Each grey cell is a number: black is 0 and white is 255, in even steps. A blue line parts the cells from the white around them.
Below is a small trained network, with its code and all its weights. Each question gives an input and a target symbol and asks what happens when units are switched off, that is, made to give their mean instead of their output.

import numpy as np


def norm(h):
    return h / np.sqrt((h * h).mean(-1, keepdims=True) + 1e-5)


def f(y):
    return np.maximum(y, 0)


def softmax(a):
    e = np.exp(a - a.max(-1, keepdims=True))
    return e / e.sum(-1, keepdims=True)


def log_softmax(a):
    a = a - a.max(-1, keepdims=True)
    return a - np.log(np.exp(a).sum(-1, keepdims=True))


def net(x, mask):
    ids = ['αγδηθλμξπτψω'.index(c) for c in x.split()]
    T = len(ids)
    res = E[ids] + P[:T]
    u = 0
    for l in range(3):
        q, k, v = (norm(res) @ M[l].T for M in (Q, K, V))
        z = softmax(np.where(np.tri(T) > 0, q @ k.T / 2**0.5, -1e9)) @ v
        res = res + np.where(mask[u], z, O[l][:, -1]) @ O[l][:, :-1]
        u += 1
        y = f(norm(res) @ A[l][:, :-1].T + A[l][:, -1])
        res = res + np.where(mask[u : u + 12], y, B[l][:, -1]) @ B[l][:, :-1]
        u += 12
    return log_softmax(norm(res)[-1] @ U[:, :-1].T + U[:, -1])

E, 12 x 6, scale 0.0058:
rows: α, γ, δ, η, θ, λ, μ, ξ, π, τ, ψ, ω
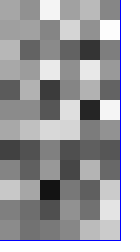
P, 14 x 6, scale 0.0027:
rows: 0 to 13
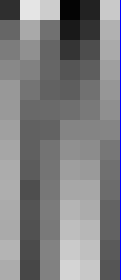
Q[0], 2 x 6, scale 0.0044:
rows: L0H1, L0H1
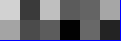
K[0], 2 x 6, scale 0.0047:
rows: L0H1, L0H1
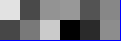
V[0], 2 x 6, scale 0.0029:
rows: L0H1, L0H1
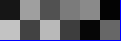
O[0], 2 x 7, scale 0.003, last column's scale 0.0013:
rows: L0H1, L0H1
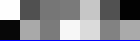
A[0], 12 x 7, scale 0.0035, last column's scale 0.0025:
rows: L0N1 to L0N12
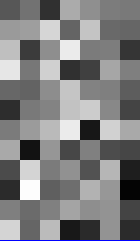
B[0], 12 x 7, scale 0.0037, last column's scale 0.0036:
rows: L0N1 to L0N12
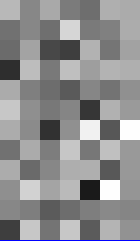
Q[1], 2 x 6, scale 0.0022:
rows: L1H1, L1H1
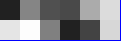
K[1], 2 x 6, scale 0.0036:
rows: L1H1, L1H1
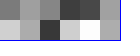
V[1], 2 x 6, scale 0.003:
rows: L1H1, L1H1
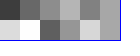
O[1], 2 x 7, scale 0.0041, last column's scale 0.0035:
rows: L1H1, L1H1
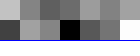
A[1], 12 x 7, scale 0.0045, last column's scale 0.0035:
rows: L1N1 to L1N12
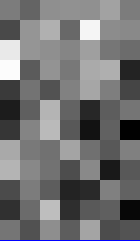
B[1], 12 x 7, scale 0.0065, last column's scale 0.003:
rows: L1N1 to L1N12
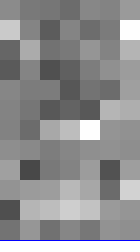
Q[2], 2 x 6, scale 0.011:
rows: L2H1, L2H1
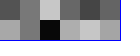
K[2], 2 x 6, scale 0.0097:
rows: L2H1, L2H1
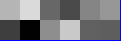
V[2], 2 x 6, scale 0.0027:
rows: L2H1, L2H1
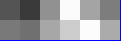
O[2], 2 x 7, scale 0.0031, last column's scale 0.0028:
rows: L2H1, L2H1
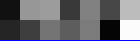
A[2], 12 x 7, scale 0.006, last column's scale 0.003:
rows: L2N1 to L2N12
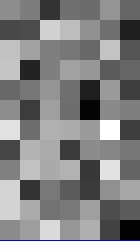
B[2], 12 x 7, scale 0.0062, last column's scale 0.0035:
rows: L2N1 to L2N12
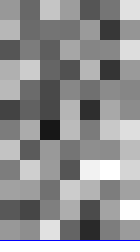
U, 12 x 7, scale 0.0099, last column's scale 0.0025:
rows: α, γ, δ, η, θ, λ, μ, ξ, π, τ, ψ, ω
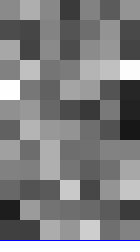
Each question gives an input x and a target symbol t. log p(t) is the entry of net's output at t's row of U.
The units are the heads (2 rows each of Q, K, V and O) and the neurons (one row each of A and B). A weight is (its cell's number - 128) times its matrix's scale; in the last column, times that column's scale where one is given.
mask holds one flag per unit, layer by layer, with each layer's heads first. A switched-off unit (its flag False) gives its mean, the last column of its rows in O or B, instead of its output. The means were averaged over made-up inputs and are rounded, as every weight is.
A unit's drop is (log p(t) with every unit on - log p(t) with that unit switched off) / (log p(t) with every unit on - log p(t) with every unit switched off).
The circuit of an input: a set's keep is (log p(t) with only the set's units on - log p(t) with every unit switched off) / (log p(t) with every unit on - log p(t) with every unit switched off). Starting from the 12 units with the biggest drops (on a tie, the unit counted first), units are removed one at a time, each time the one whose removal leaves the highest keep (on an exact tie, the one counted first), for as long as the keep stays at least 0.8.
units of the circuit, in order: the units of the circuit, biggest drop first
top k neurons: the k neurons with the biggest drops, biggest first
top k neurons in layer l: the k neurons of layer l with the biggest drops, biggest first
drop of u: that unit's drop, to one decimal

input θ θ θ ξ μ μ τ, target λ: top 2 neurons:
L1N7, L1N2
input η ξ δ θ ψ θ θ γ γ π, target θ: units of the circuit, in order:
L1N2
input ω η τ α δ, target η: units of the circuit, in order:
L0N12, L2N9
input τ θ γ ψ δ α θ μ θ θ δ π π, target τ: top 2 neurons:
L1N2, L0N7
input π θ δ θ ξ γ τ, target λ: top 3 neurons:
L0N7, L1N7, L1N2
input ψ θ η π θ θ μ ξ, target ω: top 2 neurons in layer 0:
L0N7, L0N8
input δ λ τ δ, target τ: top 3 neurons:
L0N7, L2N9, L2N11
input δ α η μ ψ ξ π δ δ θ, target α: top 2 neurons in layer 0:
L0N7, L0N10
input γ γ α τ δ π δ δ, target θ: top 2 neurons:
L0N7, L1N9
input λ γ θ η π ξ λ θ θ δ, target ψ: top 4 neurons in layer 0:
L0N7, L0N12, L0N4, L0N8
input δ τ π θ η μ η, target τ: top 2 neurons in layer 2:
L2N11, L2N9
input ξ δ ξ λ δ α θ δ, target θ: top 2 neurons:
L1N9, L2N4
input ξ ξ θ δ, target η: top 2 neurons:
L2N9, L0N12
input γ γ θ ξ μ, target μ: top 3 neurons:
L0N7, L2N9, L1N7
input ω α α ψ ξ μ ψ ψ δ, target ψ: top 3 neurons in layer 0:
L0N7, L0N12, L0N4
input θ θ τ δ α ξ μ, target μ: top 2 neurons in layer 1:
L1N7, L1N3
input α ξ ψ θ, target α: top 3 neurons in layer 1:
L1N7, L1N2, L1N10
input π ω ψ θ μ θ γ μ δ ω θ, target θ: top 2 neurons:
L1N9, L2N4
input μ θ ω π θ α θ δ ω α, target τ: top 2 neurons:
L2N11, L1N2
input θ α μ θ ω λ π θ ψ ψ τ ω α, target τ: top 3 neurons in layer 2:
L2N11, L2N9, L2N7
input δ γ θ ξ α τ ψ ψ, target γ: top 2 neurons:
L0N7, L1N2
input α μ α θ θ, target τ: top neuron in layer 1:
L1N10
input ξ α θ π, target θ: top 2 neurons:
L1N2, L2N10
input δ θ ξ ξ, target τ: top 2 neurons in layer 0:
L0N7, L0N3
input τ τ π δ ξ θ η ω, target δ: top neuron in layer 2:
L2N8
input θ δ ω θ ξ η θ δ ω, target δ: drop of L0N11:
0.0
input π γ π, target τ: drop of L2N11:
0.1
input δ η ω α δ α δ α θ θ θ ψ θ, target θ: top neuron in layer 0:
L0N7
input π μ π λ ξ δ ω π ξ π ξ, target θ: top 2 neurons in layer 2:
L2N2, L2N4
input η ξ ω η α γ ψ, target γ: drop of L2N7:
0.2
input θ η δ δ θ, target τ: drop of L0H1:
1.5
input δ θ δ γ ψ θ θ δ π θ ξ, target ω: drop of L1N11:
0.2
